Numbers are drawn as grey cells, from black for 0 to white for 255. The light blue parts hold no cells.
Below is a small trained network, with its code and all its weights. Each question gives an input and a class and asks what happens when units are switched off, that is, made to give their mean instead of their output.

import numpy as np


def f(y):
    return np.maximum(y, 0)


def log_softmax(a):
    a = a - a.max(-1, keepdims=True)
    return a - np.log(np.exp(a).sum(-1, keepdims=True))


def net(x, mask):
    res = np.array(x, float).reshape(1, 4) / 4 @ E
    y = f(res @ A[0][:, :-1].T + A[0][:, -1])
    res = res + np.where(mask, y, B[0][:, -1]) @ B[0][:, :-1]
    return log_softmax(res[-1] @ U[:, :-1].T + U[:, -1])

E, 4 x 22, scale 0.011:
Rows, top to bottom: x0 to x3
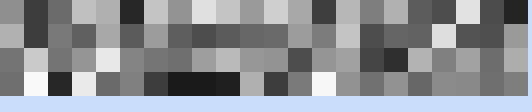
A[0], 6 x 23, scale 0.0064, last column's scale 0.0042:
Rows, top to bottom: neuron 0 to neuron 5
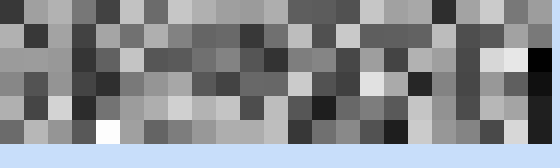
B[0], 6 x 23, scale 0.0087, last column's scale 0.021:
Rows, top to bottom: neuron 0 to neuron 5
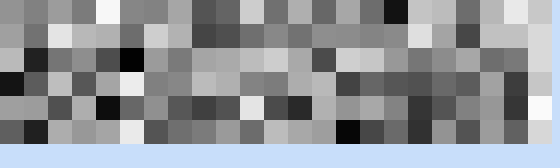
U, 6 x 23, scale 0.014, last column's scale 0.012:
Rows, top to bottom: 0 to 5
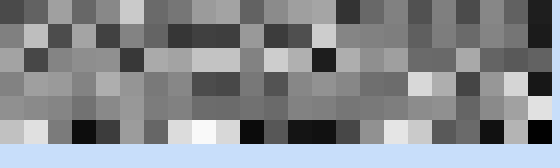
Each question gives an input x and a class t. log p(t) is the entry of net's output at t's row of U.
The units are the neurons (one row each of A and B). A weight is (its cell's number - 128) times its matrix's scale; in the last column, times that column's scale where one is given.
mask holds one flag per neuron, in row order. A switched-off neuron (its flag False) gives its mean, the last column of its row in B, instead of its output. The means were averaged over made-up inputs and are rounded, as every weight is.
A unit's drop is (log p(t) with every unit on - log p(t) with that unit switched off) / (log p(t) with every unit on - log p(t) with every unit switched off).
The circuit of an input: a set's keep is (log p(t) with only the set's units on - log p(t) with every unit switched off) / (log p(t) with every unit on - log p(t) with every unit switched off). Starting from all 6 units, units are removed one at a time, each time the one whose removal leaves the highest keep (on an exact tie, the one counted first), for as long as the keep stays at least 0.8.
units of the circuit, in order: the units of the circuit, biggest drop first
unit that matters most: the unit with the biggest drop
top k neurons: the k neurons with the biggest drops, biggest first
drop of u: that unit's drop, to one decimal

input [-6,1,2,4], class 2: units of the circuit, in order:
neuron 2; neuron 4
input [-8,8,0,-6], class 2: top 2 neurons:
neuron 2; neuron 0
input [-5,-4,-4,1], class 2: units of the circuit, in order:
neuron 2
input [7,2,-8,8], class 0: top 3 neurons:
neuron 4; neuron 2; neuron 3
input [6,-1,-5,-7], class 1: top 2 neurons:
neuron 4; neuron 2
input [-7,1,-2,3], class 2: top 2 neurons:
neuron 2; neuron 4
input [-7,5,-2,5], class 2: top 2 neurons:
neuron 2; neuron 4
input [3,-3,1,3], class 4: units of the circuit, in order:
neuron 4; neuron 2; neuron 1; neuron 5
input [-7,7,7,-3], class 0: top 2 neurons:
neuron 5; neuron 0
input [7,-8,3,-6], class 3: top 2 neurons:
neuron 0; neuron 2
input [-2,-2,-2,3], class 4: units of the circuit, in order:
neuron 4; neuron 5; neuron 1
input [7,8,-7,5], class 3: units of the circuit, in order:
neuron 2; neuron 1
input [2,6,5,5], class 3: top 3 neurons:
neuron 4; neuron 3; neuron 2
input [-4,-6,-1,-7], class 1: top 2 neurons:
neuron 4; neuron 1
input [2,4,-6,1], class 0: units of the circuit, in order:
neuron 3
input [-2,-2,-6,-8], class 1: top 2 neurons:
neuron 4; neuron 5
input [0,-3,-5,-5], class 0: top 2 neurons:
neuron 3; neuron 1
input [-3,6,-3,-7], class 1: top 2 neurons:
neuron 4; neuron 0
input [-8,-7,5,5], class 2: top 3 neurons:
neuron 2; neuron 4; neuron 1
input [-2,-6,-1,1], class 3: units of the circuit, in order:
neuron 0
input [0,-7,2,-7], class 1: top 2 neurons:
neuron 4; neuron 1
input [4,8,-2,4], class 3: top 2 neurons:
neuron 4; neuron 2
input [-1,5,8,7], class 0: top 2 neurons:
neuron 5; neuron 4
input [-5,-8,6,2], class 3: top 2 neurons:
neuron 0; neuron 3
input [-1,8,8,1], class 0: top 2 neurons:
neuron 5; neuron 0
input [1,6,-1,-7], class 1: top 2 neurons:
neuron 4; neuron 0
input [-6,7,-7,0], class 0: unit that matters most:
neuron 3
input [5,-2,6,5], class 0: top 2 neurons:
neuron 4; neuron 2
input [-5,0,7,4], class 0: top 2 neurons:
neuron 5; neuron 4
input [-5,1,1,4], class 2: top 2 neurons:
neuron 2; neuron 4
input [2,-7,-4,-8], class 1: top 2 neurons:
neuron 4; neuron 1
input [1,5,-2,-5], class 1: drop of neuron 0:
0.3
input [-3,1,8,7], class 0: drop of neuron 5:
0.6
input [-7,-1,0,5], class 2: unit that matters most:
neuron 2
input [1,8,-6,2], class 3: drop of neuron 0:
0.0
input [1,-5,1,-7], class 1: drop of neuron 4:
1.0
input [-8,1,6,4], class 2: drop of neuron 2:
0.8
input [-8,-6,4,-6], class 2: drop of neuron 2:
2.0
